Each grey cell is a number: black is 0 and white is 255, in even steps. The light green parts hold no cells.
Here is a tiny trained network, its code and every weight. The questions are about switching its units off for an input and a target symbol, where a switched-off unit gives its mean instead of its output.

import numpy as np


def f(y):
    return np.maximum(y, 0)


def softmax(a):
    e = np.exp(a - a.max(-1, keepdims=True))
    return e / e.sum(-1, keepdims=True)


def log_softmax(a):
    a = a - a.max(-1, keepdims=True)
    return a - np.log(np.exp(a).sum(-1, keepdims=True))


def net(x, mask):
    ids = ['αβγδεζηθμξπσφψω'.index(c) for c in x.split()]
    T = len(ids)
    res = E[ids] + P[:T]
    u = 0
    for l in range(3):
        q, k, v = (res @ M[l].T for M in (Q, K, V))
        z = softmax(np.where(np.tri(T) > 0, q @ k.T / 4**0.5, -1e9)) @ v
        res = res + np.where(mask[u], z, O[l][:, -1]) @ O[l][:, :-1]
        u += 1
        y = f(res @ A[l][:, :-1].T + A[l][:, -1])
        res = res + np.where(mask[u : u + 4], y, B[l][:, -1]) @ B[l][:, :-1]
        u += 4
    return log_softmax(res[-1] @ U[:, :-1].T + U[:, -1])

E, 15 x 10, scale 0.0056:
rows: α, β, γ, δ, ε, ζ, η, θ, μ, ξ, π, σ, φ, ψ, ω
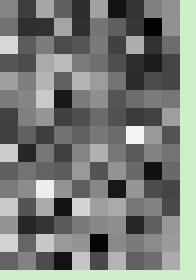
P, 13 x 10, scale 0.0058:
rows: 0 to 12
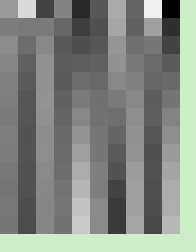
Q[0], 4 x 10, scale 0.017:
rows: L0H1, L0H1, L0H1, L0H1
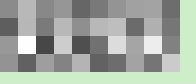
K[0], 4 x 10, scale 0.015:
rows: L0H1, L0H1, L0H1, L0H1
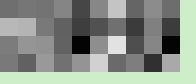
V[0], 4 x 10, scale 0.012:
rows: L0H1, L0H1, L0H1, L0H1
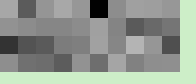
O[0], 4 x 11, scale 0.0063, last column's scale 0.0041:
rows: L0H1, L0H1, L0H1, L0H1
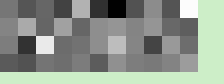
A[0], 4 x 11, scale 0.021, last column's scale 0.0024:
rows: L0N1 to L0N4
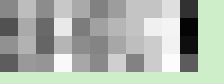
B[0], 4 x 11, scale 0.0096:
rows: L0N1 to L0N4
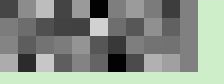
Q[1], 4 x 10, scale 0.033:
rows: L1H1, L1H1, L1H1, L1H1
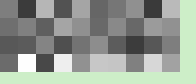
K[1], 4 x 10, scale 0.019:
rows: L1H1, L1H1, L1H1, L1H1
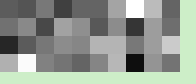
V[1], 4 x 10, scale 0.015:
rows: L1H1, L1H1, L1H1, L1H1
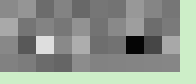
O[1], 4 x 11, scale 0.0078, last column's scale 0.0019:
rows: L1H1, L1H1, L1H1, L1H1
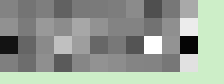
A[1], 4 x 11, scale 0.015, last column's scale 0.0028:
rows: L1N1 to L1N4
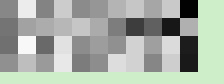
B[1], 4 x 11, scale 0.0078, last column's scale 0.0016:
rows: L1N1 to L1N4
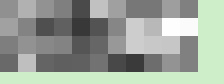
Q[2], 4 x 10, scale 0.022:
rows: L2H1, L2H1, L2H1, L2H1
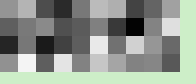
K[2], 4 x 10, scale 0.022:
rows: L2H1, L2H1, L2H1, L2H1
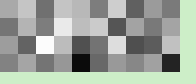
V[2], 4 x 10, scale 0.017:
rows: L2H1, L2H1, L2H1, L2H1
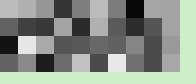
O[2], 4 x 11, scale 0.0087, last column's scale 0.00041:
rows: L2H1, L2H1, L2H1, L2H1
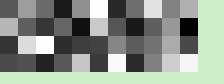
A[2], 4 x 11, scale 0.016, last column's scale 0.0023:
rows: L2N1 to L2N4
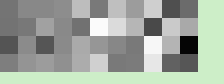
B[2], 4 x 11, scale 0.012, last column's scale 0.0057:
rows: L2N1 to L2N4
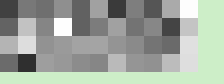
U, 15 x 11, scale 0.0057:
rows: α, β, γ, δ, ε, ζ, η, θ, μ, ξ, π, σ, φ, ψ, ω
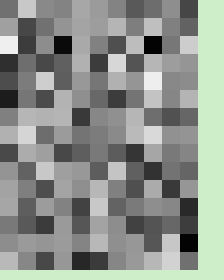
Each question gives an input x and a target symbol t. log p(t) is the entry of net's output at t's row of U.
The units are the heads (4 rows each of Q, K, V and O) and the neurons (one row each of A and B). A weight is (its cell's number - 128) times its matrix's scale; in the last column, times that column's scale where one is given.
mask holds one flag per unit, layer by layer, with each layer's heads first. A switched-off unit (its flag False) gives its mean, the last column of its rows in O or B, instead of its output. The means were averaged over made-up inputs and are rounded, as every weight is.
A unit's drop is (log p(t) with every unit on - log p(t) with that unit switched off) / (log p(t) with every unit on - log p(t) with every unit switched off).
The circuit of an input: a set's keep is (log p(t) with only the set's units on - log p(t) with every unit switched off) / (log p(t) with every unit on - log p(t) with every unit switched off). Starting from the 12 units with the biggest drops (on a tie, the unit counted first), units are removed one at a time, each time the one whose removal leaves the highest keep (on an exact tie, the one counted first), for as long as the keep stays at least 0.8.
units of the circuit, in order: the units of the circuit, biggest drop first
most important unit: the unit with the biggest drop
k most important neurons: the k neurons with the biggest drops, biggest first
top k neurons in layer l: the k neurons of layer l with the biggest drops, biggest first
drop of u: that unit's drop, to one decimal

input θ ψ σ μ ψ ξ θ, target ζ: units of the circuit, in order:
[L2H1 L2N1]
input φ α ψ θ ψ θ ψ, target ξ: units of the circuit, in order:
[L2H1]
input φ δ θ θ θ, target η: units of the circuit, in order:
[L0H1 L2N2]
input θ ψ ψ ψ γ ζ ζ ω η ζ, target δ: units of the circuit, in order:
[L2H1 L0H1 L1H1]
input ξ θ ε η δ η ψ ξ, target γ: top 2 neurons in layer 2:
[L2N2 L2N4]
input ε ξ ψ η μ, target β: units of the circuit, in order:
[L2H1 L2N4 L1H1]
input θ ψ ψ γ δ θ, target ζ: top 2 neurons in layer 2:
[L2N1 L2N3]
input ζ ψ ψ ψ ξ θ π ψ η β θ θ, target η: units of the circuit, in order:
[L0H1 L2H1 L2N2]
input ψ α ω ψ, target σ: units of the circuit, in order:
[L0H1 L2H1 L1H1]
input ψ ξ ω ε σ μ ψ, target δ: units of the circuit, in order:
[L0H1 L2H1]
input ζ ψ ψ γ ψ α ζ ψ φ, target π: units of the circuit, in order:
[L2H1 L1H1 L2N3]
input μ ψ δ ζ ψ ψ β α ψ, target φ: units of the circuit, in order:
[L2H1 L0H1]
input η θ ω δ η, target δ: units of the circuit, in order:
[L2H1 L1H1]
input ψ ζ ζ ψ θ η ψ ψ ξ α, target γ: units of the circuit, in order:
[L1H1]
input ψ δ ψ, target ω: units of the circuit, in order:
[L2H1 L1H1 L1N2]
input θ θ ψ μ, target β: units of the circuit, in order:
[L0H1 L2H1 L2N4 L1H1]
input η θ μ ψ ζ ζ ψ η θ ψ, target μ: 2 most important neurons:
[L1N2 L2N4]
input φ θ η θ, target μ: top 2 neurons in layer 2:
[L2N4 L2N3]
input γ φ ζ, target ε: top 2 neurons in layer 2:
[L2N4 L2N1]
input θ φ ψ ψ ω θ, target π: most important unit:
L0H1
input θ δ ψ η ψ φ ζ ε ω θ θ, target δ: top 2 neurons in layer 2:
[L2N3 L2N1]
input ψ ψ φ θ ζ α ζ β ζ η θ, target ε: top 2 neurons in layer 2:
[L2N4 L2N1]
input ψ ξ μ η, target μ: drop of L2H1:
0.9
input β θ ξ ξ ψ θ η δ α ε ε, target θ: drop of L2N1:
0.1
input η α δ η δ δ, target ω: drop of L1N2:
0.6
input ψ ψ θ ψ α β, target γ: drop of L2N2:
0.2
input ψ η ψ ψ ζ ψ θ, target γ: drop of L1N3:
0.0
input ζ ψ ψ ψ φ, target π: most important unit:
L2H1
